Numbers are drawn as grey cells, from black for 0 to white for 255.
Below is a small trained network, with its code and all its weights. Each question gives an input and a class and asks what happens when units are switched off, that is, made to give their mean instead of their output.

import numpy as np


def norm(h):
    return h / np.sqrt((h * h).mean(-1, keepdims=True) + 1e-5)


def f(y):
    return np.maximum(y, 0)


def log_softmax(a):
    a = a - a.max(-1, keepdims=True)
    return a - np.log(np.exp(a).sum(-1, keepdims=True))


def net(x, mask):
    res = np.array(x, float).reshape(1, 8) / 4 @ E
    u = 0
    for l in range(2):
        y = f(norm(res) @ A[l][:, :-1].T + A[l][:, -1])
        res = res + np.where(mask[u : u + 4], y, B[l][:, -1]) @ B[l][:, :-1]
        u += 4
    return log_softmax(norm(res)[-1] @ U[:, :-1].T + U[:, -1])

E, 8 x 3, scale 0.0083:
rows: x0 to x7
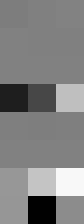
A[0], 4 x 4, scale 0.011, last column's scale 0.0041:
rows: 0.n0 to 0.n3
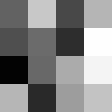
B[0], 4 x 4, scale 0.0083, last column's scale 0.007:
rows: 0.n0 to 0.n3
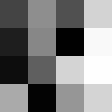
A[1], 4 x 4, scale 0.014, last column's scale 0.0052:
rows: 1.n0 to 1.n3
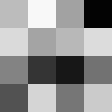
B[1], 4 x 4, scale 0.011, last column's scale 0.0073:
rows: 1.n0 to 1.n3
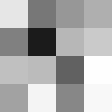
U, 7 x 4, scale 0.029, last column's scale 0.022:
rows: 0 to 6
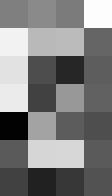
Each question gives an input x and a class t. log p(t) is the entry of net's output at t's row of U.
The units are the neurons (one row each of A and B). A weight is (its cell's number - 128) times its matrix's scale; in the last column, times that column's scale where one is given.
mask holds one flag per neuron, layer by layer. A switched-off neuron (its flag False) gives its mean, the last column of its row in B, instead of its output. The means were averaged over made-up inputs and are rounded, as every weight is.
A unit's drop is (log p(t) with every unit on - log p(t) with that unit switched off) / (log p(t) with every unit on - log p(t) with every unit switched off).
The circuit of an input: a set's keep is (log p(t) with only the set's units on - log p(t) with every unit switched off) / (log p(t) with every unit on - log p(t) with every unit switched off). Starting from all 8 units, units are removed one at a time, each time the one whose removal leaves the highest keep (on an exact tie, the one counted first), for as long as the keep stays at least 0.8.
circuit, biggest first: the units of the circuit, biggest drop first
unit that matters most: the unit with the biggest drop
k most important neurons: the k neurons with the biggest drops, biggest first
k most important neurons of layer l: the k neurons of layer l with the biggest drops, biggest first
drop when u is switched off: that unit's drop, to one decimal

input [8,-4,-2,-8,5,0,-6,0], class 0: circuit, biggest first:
[0.n3, 1.n1]
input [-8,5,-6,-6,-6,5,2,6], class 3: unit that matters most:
0.n1
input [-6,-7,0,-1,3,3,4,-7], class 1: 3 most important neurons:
[0.n1, 1.n0, 0.n2]
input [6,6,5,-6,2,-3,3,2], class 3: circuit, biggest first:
[0.n1, 1.n1]
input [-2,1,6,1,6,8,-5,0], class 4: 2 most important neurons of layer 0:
[0.n1, 0.n3]
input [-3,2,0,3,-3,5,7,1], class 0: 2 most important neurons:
[0.n1, 1.n3]
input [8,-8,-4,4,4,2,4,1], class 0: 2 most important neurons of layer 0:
[0.n1, 0.n0]
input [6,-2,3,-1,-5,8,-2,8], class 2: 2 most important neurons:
[1.n2, 0.n2]
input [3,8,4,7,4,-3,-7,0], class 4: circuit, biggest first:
[0.n2, 1.n1]
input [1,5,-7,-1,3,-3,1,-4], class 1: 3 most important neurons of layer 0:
[0.n2, 0.n1, 0.n3]
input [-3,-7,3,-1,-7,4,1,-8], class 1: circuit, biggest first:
[0.n1, 1.n0]
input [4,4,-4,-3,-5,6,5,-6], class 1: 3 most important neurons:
[1.n0, 0.n1, 0.n2]
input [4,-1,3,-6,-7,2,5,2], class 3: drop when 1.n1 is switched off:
0.2
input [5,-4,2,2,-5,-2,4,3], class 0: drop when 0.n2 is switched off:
0.2
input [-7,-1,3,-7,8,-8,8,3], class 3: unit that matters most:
1.n1
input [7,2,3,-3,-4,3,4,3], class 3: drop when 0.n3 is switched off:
0.0
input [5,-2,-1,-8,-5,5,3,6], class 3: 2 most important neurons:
[0.n1, 1.n1]
